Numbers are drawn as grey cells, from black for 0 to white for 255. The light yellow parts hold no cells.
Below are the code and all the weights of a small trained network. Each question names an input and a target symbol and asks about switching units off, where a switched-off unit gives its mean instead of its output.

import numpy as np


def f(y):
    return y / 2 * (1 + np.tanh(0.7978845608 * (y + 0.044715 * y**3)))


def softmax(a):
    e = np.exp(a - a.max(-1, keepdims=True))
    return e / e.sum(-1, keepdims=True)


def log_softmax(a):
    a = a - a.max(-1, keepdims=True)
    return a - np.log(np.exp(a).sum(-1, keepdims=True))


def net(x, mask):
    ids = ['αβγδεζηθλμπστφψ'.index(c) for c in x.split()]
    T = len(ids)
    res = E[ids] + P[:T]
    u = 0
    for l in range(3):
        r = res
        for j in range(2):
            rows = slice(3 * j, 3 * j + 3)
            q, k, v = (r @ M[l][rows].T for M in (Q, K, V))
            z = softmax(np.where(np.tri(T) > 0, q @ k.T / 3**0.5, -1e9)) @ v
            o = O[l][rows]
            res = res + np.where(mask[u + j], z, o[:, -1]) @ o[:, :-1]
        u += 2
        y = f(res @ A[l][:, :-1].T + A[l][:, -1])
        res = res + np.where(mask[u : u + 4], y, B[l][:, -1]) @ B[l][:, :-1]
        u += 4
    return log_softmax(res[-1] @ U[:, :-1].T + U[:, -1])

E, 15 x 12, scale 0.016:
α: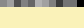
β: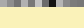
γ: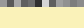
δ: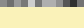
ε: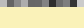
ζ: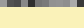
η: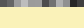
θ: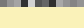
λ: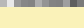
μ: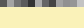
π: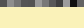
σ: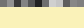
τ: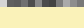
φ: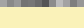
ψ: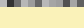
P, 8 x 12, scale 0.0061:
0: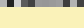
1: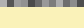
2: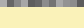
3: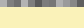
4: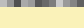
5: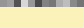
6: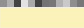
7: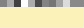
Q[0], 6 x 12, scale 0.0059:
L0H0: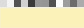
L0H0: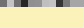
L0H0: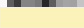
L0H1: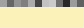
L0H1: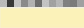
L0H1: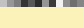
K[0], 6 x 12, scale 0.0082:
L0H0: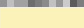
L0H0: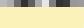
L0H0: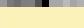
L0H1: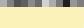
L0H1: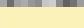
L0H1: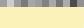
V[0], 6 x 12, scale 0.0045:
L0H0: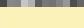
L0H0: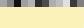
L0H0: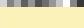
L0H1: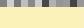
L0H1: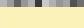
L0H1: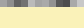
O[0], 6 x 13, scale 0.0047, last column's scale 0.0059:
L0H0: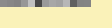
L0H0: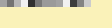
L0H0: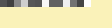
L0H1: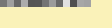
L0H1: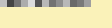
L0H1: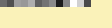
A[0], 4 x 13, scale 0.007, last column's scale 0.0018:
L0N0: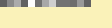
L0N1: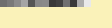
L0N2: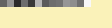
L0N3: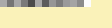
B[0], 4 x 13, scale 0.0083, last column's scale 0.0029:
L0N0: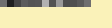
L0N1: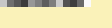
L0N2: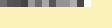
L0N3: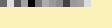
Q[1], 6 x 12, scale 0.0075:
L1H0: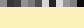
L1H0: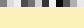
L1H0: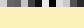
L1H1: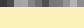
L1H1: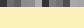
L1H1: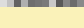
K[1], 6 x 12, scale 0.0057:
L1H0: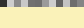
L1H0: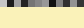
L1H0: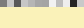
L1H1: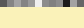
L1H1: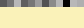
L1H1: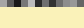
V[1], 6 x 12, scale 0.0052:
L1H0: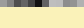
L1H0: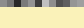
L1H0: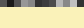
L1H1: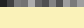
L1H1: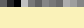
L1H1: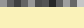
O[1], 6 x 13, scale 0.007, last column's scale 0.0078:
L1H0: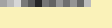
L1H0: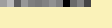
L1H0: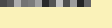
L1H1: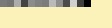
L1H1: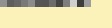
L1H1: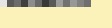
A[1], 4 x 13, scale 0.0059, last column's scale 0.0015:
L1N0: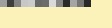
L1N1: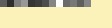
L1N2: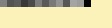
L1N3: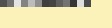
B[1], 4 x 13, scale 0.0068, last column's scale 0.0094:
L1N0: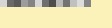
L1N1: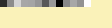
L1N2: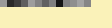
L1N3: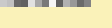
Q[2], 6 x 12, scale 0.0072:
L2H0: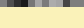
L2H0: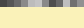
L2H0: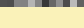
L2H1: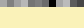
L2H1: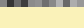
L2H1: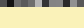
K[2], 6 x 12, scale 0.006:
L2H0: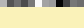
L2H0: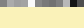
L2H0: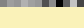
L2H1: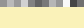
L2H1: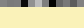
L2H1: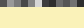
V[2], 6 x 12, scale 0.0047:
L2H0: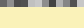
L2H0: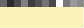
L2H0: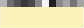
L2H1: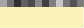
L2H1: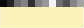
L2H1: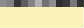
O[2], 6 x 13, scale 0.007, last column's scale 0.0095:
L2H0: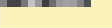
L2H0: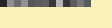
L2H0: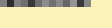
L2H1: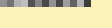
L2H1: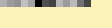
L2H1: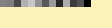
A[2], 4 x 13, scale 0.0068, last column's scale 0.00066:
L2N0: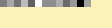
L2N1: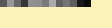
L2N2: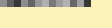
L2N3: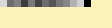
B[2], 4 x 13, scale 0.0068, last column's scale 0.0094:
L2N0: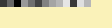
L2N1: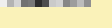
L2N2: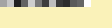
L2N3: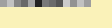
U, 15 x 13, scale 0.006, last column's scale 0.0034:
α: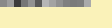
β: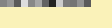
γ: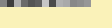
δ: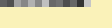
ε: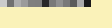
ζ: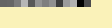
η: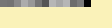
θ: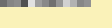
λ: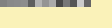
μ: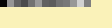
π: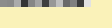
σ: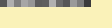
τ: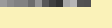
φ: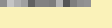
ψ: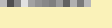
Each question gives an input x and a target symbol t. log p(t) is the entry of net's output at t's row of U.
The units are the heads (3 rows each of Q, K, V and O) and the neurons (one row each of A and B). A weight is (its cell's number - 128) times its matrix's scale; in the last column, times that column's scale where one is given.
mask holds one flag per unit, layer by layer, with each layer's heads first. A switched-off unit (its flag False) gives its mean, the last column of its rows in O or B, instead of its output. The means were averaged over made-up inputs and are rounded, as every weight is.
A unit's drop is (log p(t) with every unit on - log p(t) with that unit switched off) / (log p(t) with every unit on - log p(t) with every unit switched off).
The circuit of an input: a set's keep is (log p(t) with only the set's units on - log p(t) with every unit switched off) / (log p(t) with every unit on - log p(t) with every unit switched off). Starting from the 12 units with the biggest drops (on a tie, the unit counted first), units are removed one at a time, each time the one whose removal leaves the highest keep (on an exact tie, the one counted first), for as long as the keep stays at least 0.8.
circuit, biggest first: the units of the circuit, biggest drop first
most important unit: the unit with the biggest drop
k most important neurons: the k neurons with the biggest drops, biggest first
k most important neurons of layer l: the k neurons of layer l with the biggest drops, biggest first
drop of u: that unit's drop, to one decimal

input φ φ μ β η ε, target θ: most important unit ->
L1H0
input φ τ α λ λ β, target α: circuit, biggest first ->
[L2N2 L1H0 L1N1]
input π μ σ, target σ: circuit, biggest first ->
[L1N1 L1H0]
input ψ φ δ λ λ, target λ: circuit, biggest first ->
[L2H1 L1H0]
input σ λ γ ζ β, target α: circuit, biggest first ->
[L1H0 L2N2 L1N1]
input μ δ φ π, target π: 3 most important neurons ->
[L0N1 L2N1 L2N0]
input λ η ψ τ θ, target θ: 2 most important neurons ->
[L1N3 L0N3]
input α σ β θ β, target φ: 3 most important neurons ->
[L1N1 L1N3 L0N1]
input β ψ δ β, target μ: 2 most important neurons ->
[L0N0 L2N0]
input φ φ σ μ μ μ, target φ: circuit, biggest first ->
[L1H0 L2H0]
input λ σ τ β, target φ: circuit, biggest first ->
[L1H0 L2H0]
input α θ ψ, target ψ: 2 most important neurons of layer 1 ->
[L1N0 L1N3]
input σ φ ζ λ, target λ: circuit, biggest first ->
[L1H0 L2H1]
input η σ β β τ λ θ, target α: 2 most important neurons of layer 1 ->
[L1N1 L1N3]
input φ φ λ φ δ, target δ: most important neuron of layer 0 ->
[L0N0]
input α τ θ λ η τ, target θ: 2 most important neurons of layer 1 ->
[L1N1 L1N3]
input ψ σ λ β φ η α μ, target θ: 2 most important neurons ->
[L1N1 L0N2]
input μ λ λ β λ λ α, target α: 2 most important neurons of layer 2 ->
[L2N0 L2N2]
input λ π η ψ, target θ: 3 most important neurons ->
[L1N1 L0N3 L1N3]
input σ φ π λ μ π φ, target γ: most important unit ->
L2N2
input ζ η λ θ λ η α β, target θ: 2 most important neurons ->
[L1N1 L0N3]
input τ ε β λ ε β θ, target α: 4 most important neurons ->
[L1N1 L2N2 L0N0 L1N3]
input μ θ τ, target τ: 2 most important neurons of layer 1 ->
[L1N2 L1N1]
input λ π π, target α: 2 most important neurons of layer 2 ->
[L2N2 L2N3]
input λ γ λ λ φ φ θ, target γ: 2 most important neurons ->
[L2N2 L0N0]
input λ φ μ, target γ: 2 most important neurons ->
[L2N2 L0N2]
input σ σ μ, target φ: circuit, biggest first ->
[L1H0]
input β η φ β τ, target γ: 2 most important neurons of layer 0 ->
[L0N3 L0N1]
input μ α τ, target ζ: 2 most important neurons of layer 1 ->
[L1N1 L1N2]
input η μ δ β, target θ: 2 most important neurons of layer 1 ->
[L1N1 L1N3]
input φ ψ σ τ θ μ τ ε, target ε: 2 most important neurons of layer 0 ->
[L0N1 L0N3]
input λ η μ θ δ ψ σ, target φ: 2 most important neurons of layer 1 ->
[L1N0 L1N2]
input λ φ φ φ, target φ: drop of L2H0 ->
0.4
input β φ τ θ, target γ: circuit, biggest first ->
[L2N2]
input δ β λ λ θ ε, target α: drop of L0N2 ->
0.1
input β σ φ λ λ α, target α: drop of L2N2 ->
0.2
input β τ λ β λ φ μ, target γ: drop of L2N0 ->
0.0
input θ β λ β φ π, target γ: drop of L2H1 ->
0.2
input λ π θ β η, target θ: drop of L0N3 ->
0.2
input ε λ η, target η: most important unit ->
L0H0
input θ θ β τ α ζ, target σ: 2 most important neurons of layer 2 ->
[L2N1 L2N0]
